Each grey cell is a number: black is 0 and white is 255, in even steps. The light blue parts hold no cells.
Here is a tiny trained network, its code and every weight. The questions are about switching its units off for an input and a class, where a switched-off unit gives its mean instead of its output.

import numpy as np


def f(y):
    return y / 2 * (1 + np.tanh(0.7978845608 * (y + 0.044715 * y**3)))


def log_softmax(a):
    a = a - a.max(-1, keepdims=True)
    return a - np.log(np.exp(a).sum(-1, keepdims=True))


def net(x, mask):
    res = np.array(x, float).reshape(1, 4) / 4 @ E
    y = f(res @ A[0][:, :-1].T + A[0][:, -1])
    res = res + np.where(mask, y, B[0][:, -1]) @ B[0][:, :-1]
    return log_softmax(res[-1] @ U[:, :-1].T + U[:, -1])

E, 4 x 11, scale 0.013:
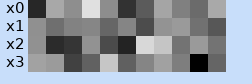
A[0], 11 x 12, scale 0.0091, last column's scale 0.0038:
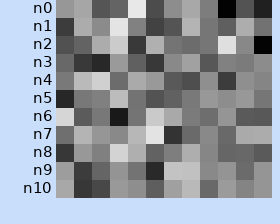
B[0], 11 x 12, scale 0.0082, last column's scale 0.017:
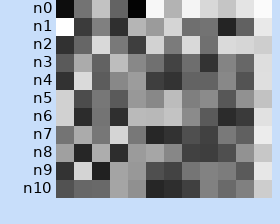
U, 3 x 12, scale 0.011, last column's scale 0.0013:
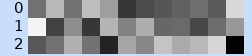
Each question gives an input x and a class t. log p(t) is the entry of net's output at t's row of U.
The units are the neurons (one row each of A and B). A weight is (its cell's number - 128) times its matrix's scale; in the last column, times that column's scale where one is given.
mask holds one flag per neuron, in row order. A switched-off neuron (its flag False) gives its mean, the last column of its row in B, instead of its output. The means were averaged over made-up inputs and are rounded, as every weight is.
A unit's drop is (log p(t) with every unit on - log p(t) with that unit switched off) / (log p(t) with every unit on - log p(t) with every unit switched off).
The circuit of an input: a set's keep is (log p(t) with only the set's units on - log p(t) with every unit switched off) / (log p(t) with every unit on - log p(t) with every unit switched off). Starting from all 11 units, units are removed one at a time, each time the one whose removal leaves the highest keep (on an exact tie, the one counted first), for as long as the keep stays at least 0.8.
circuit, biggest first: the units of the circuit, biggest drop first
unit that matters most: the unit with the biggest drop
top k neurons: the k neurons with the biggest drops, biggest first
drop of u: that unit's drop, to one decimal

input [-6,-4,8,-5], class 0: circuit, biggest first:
n9
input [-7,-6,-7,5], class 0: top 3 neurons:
n4; n7; n1
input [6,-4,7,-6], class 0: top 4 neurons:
n9; n0; n3; n6
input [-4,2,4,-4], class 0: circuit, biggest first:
n0; n1
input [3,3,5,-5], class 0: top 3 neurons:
n0; n9; n3
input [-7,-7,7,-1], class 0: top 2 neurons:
n9; n1
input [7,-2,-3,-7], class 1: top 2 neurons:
n1; n0
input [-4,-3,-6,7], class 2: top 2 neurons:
n0; n9
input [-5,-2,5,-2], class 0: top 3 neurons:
n1; n9; n10
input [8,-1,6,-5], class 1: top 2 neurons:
n1; n5
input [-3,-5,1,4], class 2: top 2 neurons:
n1; n0
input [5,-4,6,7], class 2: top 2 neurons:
n0; n7
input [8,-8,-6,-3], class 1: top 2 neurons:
n1; n5
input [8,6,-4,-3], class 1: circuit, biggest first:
n1
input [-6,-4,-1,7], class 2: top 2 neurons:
n0; n1
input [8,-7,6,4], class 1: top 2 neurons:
n1; n8
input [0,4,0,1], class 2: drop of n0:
-0.3
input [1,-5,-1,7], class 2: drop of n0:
0.2
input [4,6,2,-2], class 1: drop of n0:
0.2
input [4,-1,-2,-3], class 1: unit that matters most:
n0
